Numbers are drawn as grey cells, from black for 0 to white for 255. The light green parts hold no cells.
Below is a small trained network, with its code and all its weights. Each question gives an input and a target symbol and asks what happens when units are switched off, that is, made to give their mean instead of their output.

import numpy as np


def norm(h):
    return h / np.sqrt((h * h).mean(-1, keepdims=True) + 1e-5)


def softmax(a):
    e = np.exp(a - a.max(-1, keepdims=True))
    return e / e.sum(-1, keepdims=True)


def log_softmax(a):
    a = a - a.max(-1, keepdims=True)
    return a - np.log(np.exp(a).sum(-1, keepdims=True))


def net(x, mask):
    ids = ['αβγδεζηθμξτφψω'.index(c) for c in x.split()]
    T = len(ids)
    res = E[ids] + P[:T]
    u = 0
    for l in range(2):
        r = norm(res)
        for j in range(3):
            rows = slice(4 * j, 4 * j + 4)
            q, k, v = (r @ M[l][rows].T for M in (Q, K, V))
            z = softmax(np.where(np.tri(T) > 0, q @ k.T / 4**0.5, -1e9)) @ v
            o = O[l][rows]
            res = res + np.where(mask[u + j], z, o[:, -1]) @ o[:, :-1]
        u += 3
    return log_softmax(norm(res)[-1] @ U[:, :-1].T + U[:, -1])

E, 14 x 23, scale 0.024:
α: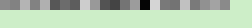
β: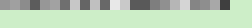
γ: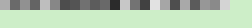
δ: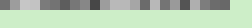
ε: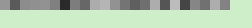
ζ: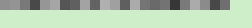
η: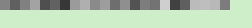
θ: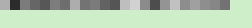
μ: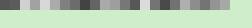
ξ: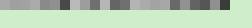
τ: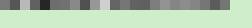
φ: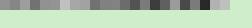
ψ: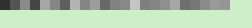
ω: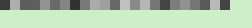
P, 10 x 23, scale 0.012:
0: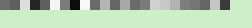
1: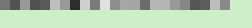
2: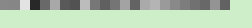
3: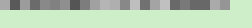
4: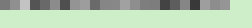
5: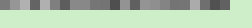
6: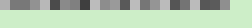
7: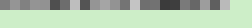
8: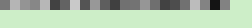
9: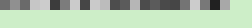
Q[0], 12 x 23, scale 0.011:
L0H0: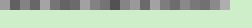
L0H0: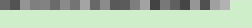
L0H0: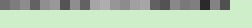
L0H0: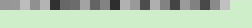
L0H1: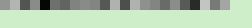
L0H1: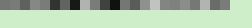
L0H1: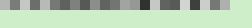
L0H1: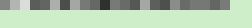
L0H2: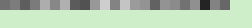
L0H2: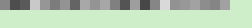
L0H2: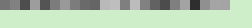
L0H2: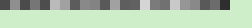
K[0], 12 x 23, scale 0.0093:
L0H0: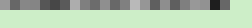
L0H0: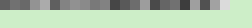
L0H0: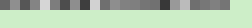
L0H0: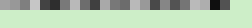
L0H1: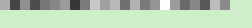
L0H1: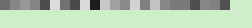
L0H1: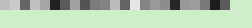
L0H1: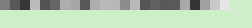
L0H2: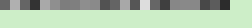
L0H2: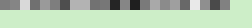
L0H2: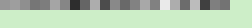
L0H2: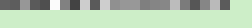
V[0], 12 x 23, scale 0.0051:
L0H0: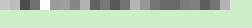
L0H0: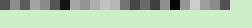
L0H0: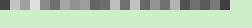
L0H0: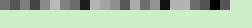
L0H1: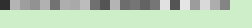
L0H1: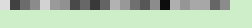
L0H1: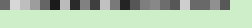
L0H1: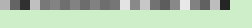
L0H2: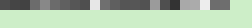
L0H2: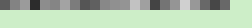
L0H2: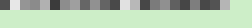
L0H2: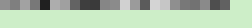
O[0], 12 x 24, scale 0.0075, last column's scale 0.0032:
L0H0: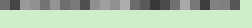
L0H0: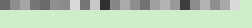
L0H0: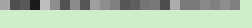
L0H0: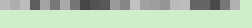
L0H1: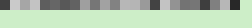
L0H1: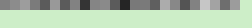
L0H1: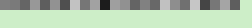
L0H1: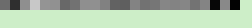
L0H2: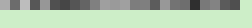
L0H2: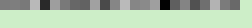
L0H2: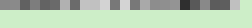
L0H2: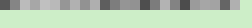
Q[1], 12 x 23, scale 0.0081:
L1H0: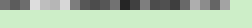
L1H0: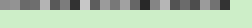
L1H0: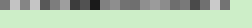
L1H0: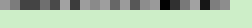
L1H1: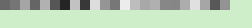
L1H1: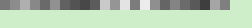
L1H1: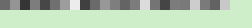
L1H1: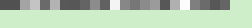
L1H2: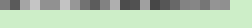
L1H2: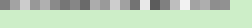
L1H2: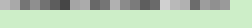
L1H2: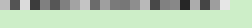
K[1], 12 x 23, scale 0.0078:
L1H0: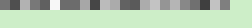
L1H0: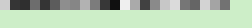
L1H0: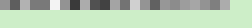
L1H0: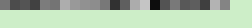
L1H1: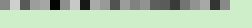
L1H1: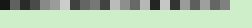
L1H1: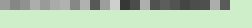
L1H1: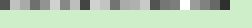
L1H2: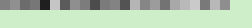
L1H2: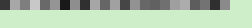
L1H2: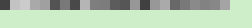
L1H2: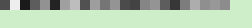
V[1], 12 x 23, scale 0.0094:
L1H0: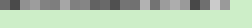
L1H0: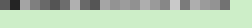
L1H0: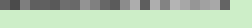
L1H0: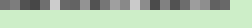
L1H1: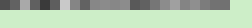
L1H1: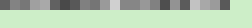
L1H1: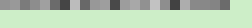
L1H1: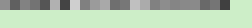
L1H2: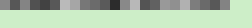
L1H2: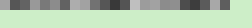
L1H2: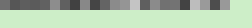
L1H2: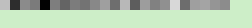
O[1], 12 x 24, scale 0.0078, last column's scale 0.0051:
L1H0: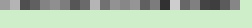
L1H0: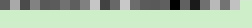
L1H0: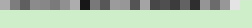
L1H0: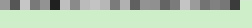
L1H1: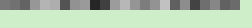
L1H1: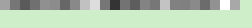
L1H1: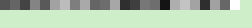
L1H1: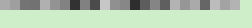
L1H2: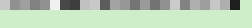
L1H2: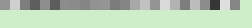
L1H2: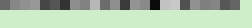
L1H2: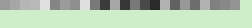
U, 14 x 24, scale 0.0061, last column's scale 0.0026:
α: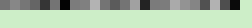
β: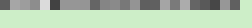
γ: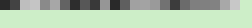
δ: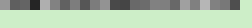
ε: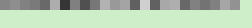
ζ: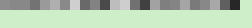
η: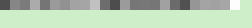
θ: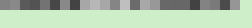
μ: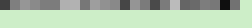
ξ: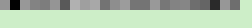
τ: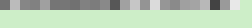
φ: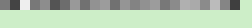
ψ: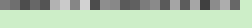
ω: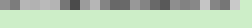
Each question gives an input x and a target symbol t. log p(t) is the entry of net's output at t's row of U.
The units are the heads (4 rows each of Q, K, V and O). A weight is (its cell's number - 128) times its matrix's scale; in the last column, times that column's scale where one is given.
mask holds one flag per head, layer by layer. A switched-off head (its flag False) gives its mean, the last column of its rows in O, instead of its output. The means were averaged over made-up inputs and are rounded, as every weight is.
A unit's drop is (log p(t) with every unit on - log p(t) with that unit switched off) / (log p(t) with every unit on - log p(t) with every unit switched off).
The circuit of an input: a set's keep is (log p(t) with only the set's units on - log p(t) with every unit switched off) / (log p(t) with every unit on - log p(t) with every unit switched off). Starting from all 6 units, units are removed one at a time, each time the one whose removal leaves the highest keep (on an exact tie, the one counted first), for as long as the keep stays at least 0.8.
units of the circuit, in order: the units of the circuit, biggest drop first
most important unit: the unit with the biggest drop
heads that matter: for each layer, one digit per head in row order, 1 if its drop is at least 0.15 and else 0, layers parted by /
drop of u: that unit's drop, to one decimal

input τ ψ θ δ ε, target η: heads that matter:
001 / 000
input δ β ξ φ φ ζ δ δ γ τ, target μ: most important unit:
L0H2
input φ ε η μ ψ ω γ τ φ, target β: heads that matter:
101 / 111
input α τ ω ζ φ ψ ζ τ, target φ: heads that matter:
000 / 100
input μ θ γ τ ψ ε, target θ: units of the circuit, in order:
(L0H1, L1H0)
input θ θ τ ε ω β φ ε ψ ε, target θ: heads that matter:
001 / 000
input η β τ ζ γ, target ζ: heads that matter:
100 / 010
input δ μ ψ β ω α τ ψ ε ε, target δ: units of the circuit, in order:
(L0H1, L0H2)
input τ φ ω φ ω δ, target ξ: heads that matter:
010 / 000
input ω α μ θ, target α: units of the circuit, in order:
(L0H2, L1H0)
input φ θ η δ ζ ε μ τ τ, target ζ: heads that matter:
000 / 000
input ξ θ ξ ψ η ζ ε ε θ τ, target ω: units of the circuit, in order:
(L1H2, L0H1)
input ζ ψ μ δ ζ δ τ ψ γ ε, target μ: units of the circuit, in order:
(L0H2, L1H1)
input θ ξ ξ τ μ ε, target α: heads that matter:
011 / 100
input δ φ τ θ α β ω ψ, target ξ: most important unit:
L0H1
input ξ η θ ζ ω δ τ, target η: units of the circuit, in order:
(L0H2, L1H0)
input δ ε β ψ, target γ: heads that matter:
010 / 000
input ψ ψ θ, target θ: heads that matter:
000 / 100
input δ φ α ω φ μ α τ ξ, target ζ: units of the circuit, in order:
(L0H2, L0H1, L1H1)
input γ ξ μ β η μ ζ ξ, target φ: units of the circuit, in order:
(L1H0)
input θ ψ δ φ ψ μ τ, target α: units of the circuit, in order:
(L1H0, L0H2)
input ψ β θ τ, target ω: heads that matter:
011 / 001
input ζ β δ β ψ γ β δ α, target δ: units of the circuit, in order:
(L1H0, L0H0)
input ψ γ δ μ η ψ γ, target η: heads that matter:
100 / 000
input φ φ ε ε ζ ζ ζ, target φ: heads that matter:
100 / 100
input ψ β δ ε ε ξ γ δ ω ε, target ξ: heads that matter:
011 / 000
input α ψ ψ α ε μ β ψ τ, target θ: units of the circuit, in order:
(L0H2)
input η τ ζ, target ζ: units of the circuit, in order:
(L0H2, L0H1)
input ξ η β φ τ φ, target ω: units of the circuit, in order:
(L1H2, L0H2)
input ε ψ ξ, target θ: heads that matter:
000 / 100
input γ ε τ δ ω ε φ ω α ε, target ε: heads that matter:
011 / 100
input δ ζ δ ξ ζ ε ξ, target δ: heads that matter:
010 / 000
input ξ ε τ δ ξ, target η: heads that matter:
001 / 000
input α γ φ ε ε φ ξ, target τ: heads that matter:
001 / 110
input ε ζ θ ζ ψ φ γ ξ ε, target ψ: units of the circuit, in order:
(L1H1)
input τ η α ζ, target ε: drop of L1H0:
0.2
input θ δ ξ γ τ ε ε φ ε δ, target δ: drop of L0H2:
0.1
